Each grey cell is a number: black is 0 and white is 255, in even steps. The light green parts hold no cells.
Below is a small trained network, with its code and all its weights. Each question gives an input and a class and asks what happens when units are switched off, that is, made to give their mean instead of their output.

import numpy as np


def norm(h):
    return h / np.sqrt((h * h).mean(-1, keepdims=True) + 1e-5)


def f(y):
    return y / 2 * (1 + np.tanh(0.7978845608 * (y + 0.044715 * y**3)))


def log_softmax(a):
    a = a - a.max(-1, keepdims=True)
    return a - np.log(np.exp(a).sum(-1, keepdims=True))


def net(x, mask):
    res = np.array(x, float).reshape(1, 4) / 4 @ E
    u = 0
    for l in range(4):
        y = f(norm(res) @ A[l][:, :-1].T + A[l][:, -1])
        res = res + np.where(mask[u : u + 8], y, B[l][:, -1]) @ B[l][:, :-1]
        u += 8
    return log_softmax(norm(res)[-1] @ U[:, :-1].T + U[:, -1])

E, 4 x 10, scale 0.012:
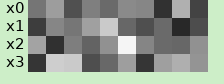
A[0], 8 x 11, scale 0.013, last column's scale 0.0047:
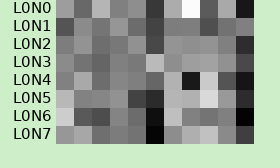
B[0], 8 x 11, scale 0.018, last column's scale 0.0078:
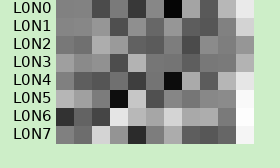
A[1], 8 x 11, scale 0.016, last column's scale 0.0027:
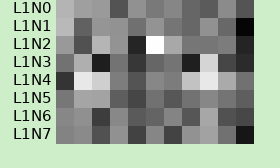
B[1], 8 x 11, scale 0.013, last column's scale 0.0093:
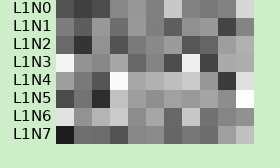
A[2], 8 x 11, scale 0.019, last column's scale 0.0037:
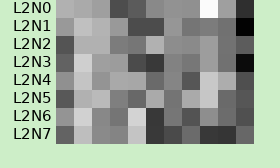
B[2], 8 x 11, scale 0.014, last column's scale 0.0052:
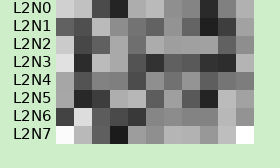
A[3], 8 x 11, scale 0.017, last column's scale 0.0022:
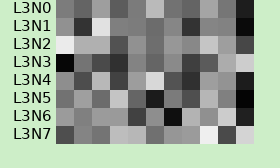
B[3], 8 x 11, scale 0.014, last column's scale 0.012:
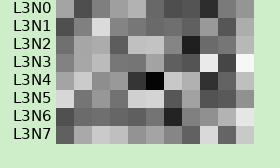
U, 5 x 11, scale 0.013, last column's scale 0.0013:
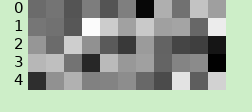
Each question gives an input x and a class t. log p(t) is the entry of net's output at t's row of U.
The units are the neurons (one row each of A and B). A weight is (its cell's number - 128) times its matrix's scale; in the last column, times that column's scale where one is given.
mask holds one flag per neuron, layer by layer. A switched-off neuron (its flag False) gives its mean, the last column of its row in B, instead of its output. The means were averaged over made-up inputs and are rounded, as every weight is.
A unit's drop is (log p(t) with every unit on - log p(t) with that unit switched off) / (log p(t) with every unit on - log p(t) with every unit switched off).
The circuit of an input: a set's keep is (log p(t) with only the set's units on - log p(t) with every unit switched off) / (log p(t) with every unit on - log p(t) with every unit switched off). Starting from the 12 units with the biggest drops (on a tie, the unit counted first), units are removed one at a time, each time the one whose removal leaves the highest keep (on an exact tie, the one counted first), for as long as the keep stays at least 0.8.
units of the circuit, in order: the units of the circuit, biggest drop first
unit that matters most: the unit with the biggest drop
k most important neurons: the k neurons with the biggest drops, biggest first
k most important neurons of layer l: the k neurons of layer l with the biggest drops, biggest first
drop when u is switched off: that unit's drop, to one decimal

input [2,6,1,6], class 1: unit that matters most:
L0N5
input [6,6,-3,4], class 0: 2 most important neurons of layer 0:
L0N5; L0N4
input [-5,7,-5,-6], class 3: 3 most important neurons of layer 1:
L1N5; L1N4; L1N0
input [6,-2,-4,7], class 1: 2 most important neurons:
L1N4; L1N5
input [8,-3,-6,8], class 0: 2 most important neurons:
L0N4; L1N3
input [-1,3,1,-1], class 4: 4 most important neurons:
L1N0; L0N6; L3N3; L1N4
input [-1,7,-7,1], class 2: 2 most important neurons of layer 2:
L2N3; L2N1
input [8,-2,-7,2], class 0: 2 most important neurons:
L0N4; L1N5
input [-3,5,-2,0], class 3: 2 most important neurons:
L2N7; L0N1
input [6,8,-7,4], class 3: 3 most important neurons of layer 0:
L0N1; L0N0; L0N6
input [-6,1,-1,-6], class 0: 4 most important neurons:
L0N0; L1N4; L1N5; L1N0
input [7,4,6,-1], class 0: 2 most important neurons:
L0N7; L1N3
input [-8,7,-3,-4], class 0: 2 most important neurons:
L0N0; L0N5
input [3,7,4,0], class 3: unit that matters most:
L0N7
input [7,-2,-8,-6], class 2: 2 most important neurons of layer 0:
L0N7; L0N0
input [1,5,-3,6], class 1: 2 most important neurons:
L1N4; L0N5
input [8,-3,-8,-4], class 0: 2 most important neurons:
L0N4; L1N3
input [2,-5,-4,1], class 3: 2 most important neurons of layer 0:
L0N5; L0N1
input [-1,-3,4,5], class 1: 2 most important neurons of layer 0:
L0N5; L0N7
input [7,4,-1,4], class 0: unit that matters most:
L1N3
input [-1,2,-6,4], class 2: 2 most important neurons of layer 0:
L0N7; L0N1
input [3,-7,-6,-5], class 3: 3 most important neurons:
L0N5; L2N0; L3N2
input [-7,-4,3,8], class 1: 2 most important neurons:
L1N4; L0N4
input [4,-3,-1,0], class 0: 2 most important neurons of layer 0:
L0N4; L0N1
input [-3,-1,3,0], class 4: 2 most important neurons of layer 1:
L1N7; L1N3
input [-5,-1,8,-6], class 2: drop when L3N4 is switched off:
0.1
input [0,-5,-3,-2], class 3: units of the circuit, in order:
L0N5
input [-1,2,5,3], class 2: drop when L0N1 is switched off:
0.1
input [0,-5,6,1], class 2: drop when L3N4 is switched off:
0.3
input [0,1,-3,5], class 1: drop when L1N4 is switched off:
0.1
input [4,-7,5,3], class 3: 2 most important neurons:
L0N7; L2N0
